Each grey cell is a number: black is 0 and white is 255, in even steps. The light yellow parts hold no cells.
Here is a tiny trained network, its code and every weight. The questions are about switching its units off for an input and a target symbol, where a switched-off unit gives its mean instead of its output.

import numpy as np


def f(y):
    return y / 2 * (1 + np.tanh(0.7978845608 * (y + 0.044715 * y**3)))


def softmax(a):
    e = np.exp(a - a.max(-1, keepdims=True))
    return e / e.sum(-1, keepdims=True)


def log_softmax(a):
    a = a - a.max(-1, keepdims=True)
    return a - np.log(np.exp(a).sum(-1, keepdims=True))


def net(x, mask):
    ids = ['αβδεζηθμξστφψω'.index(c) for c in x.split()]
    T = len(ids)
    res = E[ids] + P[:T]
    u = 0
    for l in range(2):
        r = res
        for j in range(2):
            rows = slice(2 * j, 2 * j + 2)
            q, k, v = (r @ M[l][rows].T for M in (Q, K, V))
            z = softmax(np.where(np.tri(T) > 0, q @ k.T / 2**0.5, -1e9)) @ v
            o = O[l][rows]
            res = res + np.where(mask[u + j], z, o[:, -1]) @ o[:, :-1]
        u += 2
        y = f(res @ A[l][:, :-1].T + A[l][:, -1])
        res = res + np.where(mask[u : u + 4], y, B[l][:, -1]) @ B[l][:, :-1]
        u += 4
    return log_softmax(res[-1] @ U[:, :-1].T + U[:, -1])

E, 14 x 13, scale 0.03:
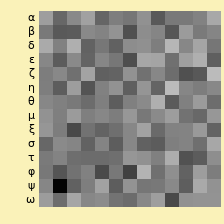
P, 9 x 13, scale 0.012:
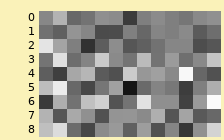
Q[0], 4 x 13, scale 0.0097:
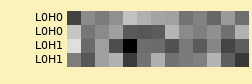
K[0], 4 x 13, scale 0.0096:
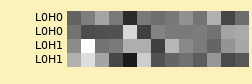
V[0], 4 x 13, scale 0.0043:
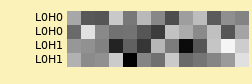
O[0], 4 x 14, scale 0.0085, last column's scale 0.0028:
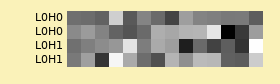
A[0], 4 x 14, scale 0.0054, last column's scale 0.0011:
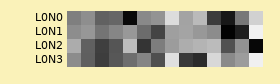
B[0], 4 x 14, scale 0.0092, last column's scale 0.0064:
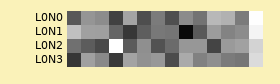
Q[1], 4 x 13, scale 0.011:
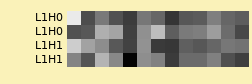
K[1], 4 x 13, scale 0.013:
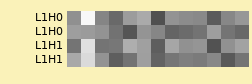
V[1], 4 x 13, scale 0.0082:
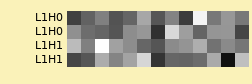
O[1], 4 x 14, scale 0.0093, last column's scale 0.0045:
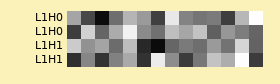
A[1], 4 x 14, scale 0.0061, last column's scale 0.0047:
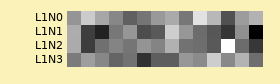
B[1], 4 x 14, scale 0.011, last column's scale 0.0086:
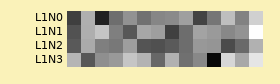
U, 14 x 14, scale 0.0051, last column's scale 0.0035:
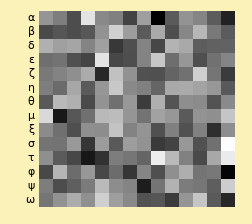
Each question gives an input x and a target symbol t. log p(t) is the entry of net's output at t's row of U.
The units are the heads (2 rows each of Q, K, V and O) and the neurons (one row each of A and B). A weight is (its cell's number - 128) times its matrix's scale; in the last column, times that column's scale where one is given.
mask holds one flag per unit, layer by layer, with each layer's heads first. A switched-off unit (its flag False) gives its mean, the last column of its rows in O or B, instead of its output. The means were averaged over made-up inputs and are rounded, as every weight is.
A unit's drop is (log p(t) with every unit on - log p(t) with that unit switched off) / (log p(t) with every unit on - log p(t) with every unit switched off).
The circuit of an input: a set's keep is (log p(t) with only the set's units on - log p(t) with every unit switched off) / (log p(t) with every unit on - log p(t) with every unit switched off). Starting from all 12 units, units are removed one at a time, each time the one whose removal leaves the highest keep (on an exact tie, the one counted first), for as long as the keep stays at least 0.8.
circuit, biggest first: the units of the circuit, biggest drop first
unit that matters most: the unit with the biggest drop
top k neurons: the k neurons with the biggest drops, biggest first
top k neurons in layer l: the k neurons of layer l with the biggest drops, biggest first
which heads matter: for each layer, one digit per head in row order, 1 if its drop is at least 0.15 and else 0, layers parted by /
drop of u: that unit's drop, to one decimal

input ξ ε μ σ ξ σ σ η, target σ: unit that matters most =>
L0H1
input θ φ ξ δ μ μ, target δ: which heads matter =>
01 / 01
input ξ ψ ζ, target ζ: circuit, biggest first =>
(L0H0, L1H0)
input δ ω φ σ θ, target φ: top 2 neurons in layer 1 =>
(L1N1, L1N3)
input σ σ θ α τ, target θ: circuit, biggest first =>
(L1H0, L0N1, L0N0)
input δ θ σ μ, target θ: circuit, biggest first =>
(L1H0, L1N3)
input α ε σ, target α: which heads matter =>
01 / 00
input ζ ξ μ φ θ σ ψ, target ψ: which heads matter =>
00 / 00
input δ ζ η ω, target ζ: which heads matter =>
01 / 10
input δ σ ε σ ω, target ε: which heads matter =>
00 / 10
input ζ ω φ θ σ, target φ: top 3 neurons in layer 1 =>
(L1N1, L1N3, L1N0)
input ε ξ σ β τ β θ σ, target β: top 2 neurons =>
(L1N0, L0N3)
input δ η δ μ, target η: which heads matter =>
00 / 11
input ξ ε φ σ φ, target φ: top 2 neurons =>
(L1N1, L0N1)
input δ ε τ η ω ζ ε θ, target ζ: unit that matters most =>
L0N1
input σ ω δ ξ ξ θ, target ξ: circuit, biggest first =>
(L1H1, L0H1)
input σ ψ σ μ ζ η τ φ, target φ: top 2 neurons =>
(L1N2, L1N1)
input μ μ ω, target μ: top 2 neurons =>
(L1N3, L1N1)
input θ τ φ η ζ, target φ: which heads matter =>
11 / 10
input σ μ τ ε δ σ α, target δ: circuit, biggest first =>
(L1H1)
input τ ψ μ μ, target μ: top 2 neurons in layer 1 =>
(L1N1, L1N0)
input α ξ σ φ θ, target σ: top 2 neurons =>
(L0N1, L1N3)
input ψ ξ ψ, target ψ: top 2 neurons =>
(L1N2, L0N1)
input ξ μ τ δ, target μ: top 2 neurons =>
(L1N3, L0N1)
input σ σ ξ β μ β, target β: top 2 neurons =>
(L0N3, L1N2)
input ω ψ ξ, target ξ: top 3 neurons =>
(L0N1, L0N0, L1N1)
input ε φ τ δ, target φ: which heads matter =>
01 / 10
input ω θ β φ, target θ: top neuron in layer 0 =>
(L0N3)
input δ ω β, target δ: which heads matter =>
00 / 01
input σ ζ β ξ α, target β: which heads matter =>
00 / 01
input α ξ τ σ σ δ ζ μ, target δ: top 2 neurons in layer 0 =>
(L0N1, L0N3)
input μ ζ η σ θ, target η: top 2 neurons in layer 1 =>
(L1N1, L1N3)
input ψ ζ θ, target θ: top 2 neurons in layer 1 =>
(L1N3, L1N2)
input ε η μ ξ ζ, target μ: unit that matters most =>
L1N3
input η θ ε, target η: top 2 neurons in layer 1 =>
(L1N1, L1N3)
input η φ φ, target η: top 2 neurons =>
(L1N1, L1N3)
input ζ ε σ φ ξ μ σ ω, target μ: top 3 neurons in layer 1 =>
(L1N3, L1N1, L1N2)
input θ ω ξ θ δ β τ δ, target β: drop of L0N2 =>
0.0
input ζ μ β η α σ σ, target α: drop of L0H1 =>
0.7
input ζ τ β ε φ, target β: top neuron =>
(L0N3)
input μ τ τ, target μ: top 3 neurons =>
(L1N3, L0N0, L1N1)
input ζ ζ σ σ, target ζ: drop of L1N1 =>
-0.1
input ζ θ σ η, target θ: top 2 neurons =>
(L1N3, L1N0)
